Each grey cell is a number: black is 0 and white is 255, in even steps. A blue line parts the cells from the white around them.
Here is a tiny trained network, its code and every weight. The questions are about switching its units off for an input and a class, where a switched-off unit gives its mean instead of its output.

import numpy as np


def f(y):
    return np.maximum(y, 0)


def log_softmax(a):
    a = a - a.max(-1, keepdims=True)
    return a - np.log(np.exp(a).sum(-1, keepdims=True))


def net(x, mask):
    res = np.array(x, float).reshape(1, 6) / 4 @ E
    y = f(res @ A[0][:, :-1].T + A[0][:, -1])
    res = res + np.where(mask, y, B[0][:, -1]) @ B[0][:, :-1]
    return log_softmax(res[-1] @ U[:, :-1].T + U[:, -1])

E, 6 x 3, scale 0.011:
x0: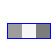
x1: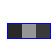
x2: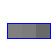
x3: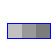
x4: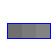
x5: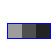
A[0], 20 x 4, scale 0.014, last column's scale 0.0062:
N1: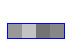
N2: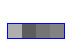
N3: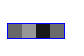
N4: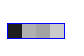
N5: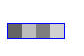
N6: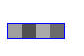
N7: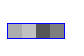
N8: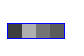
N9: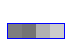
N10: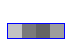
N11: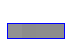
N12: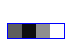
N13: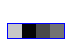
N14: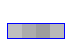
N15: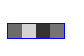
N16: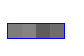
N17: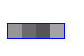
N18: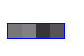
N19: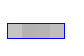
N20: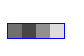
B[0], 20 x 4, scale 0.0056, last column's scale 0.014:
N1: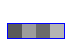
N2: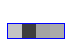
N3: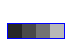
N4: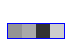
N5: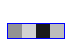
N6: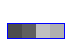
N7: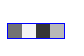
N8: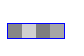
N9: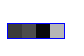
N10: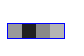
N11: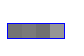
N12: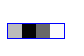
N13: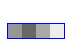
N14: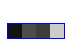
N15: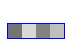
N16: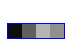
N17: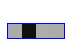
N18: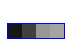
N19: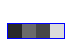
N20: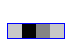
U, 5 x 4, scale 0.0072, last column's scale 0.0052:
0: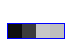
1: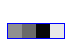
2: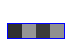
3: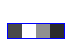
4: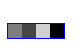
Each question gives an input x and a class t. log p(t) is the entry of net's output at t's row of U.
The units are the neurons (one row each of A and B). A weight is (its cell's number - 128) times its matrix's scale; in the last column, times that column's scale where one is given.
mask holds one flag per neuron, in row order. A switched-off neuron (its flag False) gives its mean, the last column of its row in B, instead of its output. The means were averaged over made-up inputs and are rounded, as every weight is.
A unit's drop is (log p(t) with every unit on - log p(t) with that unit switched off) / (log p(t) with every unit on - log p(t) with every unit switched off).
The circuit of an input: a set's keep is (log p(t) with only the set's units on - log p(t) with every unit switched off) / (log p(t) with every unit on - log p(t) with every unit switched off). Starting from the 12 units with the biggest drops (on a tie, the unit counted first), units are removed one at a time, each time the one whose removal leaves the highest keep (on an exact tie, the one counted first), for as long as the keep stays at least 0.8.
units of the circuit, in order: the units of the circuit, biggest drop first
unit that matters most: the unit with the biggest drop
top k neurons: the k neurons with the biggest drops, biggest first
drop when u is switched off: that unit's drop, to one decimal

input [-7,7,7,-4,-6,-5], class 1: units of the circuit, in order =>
[N4, N12]
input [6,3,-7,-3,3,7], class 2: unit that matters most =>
N3
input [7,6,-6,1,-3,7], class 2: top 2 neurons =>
[N3, N18]
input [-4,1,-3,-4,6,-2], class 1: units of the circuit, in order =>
[N4, N12, N18]
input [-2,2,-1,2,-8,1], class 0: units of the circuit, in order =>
[N4, N5]
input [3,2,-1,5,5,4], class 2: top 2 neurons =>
[N12, N20]
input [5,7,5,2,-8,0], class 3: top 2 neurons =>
[N15, N12]
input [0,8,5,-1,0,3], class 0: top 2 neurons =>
[N18, N3]
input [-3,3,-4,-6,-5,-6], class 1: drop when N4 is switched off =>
0.2
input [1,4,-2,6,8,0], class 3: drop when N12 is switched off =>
0.3
